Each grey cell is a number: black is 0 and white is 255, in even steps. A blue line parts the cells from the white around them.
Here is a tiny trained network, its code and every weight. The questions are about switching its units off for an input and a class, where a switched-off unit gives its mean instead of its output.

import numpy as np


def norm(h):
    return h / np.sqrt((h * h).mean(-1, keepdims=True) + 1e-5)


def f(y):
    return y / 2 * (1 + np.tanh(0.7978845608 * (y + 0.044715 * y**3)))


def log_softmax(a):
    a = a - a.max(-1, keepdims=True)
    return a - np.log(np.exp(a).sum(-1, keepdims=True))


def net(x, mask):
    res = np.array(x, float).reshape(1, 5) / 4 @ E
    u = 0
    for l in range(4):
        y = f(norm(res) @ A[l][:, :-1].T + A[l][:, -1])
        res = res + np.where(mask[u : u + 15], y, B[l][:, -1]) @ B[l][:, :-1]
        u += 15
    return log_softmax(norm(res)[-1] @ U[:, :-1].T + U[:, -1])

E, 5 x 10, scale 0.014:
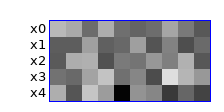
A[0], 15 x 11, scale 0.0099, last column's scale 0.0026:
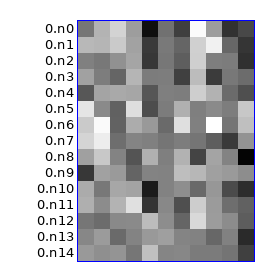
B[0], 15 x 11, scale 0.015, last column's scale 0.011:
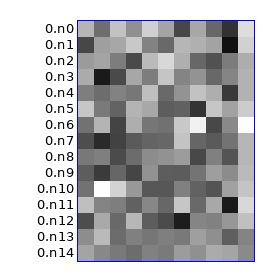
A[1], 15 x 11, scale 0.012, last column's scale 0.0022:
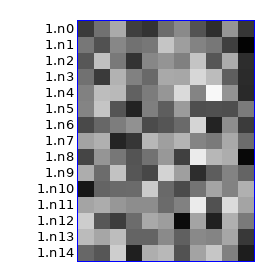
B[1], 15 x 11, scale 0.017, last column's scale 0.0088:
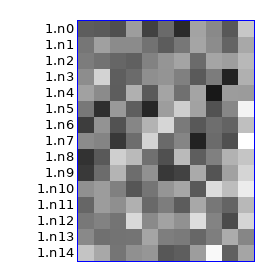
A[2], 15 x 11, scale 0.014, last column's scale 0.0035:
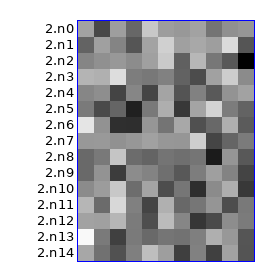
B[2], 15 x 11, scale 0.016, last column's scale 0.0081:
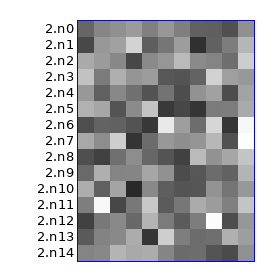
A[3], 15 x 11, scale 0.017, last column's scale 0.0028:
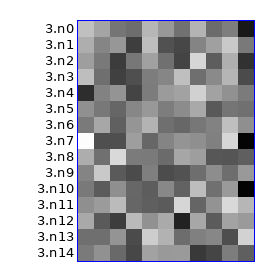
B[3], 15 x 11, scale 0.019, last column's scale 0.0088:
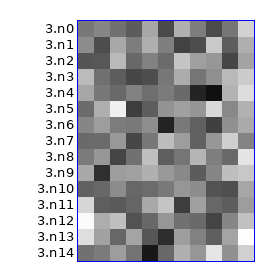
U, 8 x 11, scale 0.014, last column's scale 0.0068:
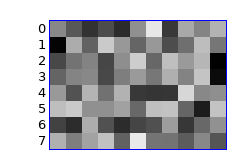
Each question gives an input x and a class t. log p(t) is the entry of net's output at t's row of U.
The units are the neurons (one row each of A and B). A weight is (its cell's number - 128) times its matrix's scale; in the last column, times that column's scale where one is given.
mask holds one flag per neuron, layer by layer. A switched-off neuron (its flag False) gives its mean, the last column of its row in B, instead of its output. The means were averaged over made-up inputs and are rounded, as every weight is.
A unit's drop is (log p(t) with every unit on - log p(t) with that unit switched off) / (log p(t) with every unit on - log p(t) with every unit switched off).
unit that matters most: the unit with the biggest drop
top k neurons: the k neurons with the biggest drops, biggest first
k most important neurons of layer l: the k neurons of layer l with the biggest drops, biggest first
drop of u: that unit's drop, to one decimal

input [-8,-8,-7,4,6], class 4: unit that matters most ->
0.n6
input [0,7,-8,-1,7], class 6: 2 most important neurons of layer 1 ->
[1.n9; 1.n10]
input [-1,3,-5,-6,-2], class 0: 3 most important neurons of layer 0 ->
[0.n0; 0.n3; 0.n10]
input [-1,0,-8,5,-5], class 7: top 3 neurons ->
[0.n12; 0.n0; 1.n8]
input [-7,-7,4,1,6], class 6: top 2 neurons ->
[0.n10; 1.n4]
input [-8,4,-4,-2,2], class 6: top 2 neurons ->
[0.n9; 0.n4]
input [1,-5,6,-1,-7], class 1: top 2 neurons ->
[0.n6; 0.n11]
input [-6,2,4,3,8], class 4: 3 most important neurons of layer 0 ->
[0.n6; 0.n10; 0.n0]
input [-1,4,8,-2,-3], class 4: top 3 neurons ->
[0.n9; 0.n6; 0.n11]
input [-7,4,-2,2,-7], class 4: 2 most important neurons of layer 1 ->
[1.n10; 1.n14]
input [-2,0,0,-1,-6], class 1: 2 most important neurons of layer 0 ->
[0.n11; 0.n12]
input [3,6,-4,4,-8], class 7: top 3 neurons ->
[0.n3; 1.n12; 0.n12]
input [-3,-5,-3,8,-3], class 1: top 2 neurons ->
[0.n12; 0.n0]
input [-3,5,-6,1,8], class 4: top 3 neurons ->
[0.n7; 0.n10; 0.n6]
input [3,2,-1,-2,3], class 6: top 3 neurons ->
[0.n7; 1.n9; 2.n8]
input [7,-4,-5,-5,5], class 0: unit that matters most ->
0.n5
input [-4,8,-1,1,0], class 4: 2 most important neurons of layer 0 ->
[0.n6; 0.n3]
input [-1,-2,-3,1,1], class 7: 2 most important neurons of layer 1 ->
[1.n10; 1.n5]
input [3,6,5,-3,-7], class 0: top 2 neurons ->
[0.n0; 1.n5]
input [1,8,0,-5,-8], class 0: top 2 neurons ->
[0.n0; 0.n6]
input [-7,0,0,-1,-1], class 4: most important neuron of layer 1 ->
[1.n14]
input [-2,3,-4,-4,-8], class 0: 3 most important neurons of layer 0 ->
[0.n0; 0.n6; 0.n3]
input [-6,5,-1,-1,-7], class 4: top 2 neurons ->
[0.n6; 1.n10]
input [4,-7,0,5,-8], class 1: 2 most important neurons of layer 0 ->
[0.n12; 0.n0]
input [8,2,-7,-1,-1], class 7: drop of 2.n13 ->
0.1
